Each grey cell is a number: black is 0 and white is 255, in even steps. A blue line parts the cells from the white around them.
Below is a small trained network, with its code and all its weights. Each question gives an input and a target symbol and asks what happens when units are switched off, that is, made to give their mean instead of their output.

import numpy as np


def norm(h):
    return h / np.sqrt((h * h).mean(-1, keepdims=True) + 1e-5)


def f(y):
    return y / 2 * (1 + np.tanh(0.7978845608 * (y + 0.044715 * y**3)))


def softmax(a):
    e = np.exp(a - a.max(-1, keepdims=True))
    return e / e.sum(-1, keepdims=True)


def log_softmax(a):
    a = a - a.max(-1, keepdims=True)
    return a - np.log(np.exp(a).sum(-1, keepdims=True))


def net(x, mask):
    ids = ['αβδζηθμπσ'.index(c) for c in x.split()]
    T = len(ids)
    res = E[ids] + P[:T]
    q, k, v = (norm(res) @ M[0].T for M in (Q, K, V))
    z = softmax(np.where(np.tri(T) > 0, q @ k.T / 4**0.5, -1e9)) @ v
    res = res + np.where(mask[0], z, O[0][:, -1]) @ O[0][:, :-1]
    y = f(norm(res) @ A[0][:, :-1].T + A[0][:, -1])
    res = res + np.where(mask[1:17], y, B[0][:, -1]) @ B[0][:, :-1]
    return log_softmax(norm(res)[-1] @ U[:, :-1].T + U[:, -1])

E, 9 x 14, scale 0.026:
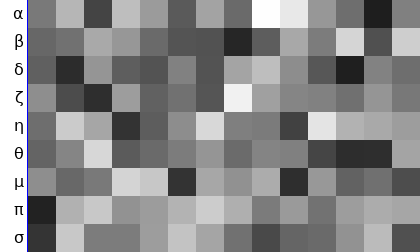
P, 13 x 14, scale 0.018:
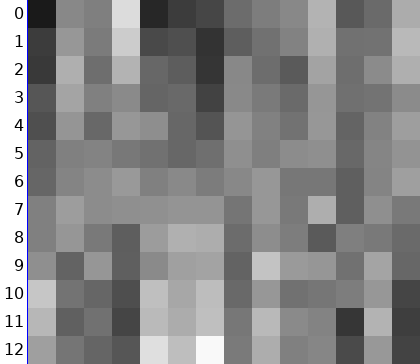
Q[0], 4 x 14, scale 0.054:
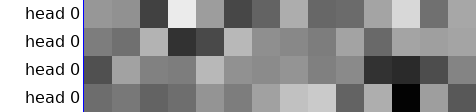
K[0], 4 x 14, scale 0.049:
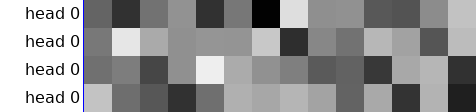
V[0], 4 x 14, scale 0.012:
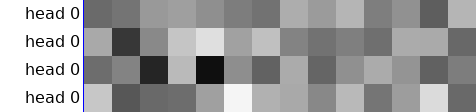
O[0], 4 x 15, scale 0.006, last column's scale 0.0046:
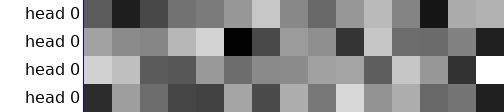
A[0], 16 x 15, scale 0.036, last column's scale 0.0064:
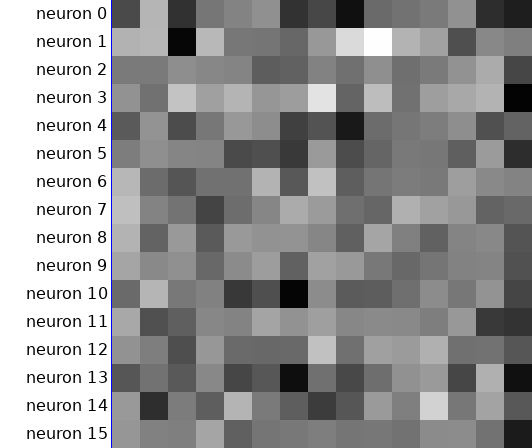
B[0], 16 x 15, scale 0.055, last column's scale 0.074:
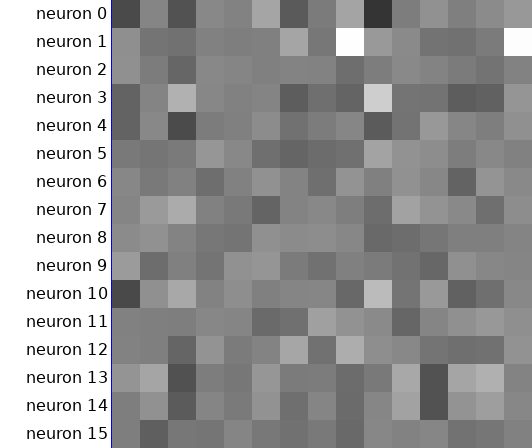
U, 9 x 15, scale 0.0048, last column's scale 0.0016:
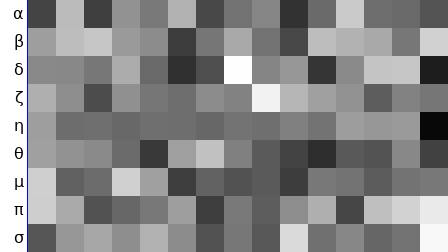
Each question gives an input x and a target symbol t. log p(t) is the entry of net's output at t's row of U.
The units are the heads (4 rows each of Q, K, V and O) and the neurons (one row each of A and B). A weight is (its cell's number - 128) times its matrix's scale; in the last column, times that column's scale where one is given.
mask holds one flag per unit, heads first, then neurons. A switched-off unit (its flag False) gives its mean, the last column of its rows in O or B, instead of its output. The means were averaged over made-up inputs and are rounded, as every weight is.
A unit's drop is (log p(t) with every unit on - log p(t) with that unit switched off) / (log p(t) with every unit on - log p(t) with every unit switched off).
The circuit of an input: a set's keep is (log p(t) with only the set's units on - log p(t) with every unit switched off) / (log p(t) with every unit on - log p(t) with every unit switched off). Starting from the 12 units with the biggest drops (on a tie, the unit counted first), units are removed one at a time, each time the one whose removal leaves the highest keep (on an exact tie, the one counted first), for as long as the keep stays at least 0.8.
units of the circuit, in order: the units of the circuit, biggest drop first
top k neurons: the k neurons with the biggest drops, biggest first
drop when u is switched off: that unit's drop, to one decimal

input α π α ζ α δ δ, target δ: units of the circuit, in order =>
neuron 1; neuron 11; head 0
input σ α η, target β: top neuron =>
neuron 1
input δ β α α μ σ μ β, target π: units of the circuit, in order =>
neuron 14; neuron 1
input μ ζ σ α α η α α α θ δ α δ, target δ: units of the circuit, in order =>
neuron 1; neuron 11
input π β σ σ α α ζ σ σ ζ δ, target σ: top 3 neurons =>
neuron 1; neuron 10; neuron 0
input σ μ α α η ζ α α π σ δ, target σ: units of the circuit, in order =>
head 0; neuron 10; neuron 1
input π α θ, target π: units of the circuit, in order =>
neuron 1; neuron 13
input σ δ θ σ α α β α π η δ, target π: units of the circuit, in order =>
neuron 1; neuron 9
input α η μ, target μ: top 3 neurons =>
neuron 1; neuron 0; neuron 3
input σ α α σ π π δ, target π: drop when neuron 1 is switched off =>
0.8
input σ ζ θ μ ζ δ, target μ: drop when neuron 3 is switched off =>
0.1
